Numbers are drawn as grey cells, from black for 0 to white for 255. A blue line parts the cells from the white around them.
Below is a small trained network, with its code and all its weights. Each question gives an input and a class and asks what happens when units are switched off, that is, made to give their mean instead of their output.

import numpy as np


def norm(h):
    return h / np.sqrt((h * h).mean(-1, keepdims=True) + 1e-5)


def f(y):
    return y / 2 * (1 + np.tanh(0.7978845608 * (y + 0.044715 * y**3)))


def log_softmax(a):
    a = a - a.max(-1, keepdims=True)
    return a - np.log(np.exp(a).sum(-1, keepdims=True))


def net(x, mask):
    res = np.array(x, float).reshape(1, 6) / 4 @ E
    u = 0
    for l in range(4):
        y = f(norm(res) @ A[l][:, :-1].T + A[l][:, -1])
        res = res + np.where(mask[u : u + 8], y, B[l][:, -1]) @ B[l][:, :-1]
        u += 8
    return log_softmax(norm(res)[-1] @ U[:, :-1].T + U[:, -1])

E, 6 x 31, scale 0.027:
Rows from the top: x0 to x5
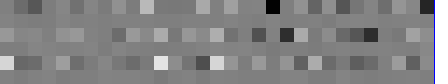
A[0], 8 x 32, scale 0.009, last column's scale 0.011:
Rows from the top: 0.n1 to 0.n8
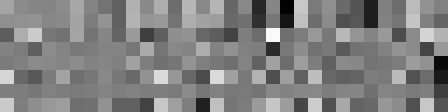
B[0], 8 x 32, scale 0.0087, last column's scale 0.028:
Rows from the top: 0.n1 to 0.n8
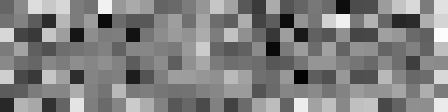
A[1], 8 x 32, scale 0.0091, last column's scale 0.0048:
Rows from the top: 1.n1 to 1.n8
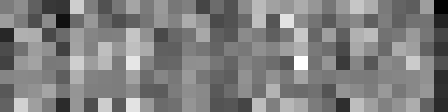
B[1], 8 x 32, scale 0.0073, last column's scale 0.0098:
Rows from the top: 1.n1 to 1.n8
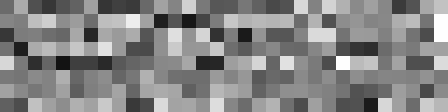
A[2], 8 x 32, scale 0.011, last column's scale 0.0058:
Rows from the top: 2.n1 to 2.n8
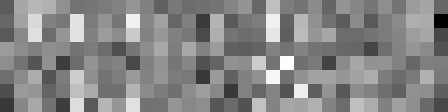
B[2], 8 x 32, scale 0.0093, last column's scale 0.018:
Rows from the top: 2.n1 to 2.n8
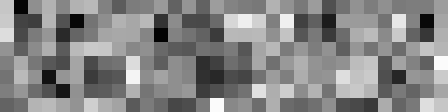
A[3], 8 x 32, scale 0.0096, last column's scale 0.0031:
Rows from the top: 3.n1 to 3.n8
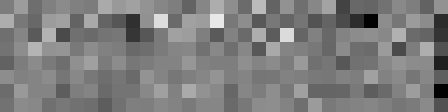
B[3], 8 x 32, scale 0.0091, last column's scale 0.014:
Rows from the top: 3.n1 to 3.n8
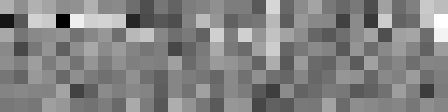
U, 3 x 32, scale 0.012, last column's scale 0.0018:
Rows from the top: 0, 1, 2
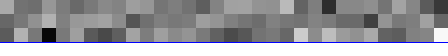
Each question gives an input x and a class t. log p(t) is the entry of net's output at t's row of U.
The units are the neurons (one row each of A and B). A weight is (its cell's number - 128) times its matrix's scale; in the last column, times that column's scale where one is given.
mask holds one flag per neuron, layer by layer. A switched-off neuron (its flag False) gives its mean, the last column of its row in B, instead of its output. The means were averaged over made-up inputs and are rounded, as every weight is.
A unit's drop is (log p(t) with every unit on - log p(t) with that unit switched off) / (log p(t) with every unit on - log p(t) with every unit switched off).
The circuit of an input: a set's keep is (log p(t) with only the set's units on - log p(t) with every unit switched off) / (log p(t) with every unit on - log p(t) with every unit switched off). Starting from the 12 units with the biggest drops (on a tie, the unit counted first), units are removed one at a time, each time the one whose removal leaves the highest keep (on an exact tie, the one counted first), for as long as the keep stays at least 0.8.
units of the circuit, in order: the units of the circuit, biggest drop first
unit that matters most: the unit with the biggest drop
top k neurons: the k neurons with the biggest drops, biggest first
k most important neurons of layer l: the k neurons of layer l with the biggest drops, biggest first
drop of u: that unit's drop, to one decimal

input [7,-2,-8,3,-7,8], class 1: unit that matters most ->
0.n3
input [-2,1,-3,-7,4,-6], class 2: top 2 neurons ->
(0.n8; 0.n1)
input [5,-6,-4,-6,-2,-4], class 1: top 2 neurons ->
(0.n3; 0.n6)
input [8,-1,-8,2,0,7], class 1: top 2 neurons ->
(0.n3; 0.n6)
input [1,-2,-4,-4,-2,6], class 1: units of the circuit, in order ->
(0.n3; 2.n8)
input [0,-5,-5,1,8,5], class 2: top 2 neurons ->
(0.n8; 0.n3)
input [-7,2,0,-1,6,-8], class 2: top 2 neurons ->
(0.n8; 0.n1)
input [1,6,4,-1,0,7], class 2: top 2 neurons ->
(0.n2; 0.n3)
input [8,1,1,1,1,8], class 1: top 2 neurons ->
(0.n8; 2.n5)
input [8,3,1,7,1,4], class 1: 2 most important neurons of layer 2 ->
(2.n5; 2.n6)
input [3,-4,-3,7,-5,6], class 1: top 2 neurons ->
(0.n3; 0.n2)
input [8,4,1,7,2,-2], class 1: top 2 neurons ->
(0.n8; 2.n5)
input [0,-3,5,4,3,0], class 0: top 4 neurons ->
(0.n1; 0.n3; 0.n8; 2.n3)
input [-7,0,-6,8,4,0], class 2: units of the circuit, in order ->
(0.n8)
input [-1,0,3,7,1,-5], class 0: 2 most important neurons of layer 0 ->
(0.n1; 0.n8)
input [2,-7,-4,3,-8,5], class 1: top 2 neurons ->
(0.n6; 0.n2)
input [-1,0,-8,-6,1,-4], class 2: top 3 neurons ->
(0.n1; 0.n3; 0.n6)
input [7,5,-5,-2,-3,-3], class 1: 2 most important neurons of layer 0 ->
(0.n3; 0.n6)
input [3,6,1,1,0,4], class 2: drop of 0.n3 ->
0.9
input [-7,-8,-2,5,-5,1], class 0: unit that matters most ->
0.n1
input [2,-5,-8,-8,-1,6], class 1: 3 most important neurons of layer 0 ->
(0.n3; 0.n6; 0.n2)
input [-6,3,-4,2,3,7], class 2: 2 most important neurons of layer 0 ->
(0.n8; 0.n1)
